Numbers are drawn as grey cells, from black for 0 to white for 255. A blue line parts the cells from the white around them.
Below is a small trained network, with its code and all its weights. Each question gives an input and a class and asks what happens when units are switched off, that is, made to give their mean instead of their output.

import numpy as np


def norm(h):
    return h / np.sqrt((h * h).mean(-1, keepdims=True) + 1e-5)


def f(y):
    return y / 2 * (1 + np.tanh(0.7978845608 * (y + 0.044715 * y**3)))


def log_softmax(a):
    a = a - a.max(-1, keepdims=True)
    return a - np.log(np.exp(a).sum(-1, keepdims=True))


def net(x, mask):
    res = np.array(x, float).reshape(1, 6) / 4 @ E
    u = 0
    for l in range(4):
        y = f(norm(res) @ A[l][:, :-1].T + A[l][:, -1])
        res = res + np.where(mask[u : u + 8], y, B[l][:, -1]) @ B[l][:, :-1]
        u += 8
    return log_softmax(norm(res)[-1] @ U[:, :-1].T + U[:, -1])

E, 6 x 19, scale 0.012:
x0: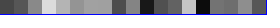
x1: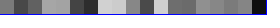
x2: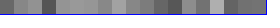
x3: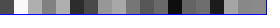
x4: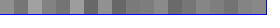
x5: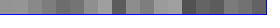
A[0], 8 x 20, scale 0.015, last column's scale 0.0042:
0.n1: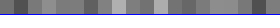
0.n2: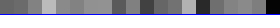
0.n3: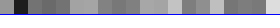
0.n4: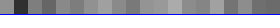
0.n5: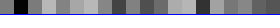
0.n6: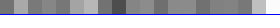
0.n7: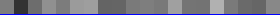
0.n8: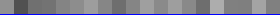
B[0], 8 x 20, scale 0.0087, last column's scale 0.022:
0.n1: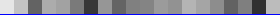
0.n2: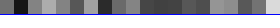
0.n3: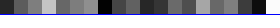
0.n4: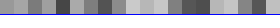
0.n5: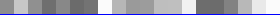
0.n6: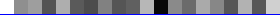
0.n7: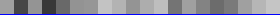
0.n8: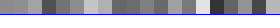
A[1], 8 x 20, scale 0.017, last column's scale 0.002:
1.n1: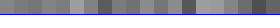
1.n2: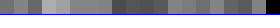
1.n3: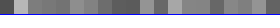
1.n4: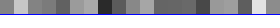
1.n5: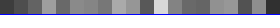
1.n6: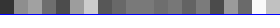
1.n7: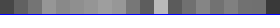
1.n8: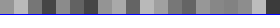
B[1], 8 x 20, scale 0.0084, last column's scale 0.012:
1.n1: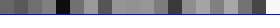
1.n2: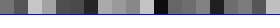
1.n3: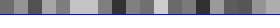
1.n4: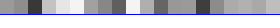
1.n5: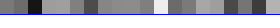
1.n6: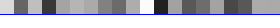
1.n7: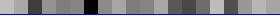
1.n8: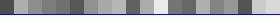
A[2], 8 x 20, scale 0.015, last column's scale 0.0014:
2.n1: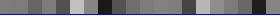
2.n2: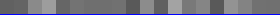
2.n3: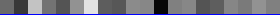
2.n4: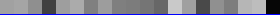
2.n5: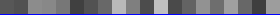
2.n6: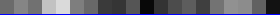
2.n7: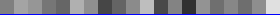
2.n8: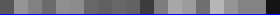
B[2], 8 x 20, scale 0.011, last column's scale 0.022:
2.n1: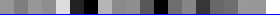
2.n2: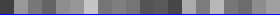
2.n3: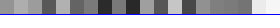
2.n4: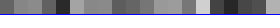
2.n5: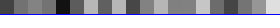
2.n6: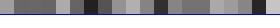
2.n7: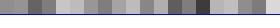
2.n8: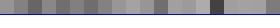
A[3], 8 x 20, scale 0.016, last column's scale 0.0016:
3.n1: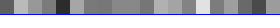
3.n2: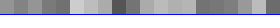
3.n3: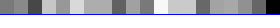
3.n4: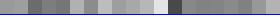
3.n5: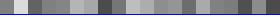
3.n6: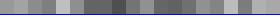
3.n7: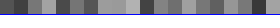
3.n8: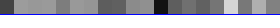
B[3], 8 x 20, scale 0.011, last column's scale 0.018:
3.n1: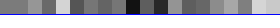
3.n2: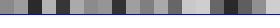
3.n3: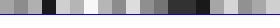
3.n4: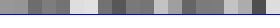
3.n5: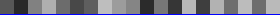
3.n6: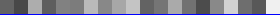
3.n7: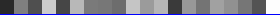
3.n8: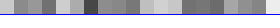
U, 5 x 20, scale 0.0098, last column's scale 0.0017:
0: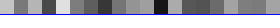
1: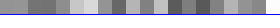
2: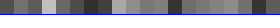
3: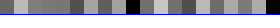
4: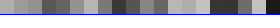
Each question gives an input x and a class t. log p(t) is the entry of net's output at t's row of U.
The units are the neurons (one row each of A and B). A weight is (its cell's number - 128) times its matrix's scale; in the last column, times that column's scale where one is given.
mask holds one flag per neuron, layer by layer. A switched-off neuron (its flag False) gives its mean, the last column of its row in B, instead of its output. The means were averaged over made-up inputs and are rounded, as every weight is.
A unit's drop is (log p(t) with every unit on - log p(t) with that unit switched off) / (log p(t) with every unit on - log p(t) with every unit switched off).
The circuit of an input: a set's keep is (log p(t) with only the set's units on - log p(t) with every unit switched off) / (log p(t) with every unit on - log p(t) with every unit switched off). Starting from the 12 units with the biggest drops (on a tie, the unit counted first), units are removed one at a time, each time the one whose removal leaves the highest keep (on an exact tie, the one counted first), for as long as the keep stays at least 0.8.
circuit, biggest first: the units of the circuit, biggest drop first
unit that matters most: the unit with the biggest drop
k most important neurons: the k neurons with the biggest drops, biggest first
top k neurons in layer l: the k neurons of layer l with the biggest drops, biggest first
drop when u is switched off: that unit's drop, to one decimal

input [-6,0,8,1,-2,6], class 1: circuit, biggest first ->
0.n6
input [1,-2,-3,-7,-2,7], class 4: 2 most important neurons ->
0.n5, 0.n7
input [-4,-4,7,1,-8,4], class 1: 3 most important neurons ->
0.n3, 0.n2, 0.n5
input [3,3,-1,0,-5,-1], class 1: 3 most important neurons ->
0.n3, 0.n5, 2.n1
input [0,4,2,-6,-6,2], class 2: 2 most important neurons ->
0.n3, 2.n1
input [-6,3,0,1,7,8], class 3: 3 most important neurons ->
0.n3, 0.n2, 1.n8
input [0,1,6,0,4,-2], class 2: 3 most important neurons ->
0.n5, 0.n7, 2.n3
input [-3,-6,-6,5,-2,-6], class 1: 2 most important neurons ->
0.n3, 0.n2
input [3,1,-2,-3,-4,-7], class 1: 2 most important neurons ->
0.n5, 0.n6
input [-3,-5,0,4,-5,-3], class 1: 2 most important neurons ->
0.n3, 0.n2
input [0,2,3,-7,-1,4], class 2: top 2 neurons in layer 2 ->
2.n1, 2.n7
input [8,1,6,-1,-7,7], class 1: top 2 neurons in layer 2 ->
2.n3, 2.n1
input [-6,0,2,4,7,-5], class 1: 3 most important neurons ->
0.n1, 0.n3, 0.n6
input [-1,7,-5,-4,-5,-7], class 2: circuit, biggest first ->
0.n3
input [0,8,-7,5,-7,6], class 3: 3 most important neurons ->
0.n3, 0.n2, 2.n1
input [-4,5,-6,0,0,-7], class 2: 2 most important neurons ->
0.n5, 2.n1
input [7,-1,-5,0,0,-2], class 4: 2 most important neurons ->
0.n5, 0.n3
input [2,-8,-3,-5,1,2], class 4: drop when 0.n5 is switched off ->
1.1
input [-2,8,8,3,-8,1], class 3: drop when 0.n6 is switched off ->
0.0
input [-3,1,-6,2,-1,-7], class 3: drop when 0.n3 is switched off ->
1.0
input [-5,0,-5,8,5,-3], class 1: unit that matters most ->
0.n1
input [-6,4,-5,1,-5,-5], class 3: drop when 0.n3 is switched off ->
1.2
